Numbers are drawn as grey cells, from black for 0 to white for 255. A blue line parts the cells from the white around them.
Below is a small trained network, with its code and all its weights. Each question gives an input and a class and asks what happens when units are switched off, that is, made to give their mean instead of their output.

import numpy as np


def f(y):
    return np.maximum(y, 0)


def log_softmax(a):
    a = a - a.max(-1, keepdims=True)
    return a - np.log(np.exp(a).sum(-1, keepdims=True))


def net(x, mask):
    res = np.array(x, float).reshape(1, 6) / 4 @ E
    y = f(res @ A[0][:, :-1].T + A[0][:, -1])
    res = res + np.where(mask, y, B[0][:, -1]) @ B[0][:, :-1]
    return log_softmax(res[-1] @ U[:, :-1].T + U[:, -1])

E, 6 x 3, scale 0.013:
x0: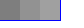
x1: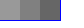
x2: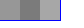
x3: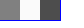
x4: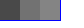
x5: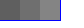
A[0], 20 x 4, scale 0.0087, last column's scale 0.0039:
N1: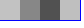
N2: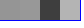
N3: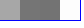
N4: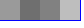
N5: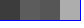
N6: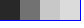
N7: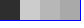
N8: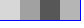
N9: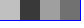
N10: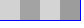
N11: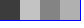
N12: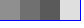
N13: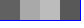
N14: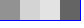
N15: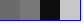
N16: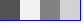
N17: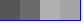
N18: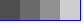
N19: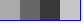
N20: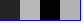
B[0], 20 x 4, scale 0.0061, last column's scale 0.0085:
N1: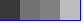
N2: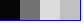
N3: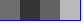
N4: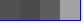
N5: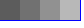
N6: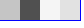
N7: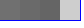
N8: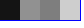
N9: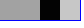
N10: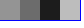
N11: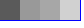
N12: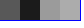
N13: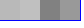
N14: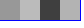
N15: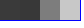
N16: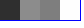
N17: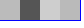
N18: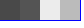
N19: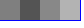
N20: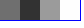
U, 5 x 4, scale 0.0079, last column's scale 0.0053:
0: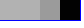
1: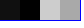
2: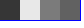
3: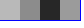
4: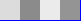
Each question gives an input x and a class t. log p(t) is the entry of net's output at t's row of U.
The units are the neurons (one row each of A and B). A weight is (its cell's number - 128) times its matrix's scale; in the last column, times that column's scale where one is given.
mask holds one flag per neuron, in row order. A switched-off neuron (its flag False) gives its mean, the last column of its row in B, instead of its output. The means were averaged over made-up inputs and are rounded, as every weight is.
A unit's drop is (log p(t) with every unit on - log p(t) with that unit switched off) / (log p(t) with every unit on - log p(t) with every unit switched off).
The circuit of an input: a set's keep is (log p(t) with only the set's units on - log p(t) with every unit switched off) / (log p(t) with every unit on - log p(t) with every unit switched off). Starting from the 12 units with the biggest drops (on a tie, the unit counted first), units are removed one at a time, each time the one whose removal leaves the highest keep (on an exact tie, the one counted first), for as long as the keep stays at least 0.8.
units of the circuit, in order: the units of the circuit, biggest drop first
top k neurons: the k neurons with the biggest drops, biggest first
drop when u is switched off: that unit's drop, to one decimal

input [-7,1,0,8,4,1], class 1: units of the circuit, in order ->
N20
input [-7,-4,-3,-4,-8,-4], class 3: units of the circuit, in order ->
N9, N20, N18
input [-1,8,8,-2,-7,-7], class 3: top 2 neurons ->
N9, N10
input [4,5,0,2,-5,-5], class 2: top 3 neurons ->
N20, N8, N6
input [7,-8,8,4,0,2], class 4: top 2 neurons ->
N6, N8
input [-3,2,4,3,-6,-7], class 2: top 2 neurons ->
N8, N20
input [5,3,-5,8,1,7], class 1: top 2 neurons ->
N20, N15
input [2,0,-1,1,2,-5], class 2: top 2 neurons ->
N6, N20
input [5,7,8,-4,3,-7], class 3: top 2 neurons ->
N9, N10
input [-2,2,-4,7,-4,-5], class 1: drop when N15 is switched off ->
0.1
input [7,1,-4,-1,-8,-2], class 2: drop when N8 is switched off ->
0.2
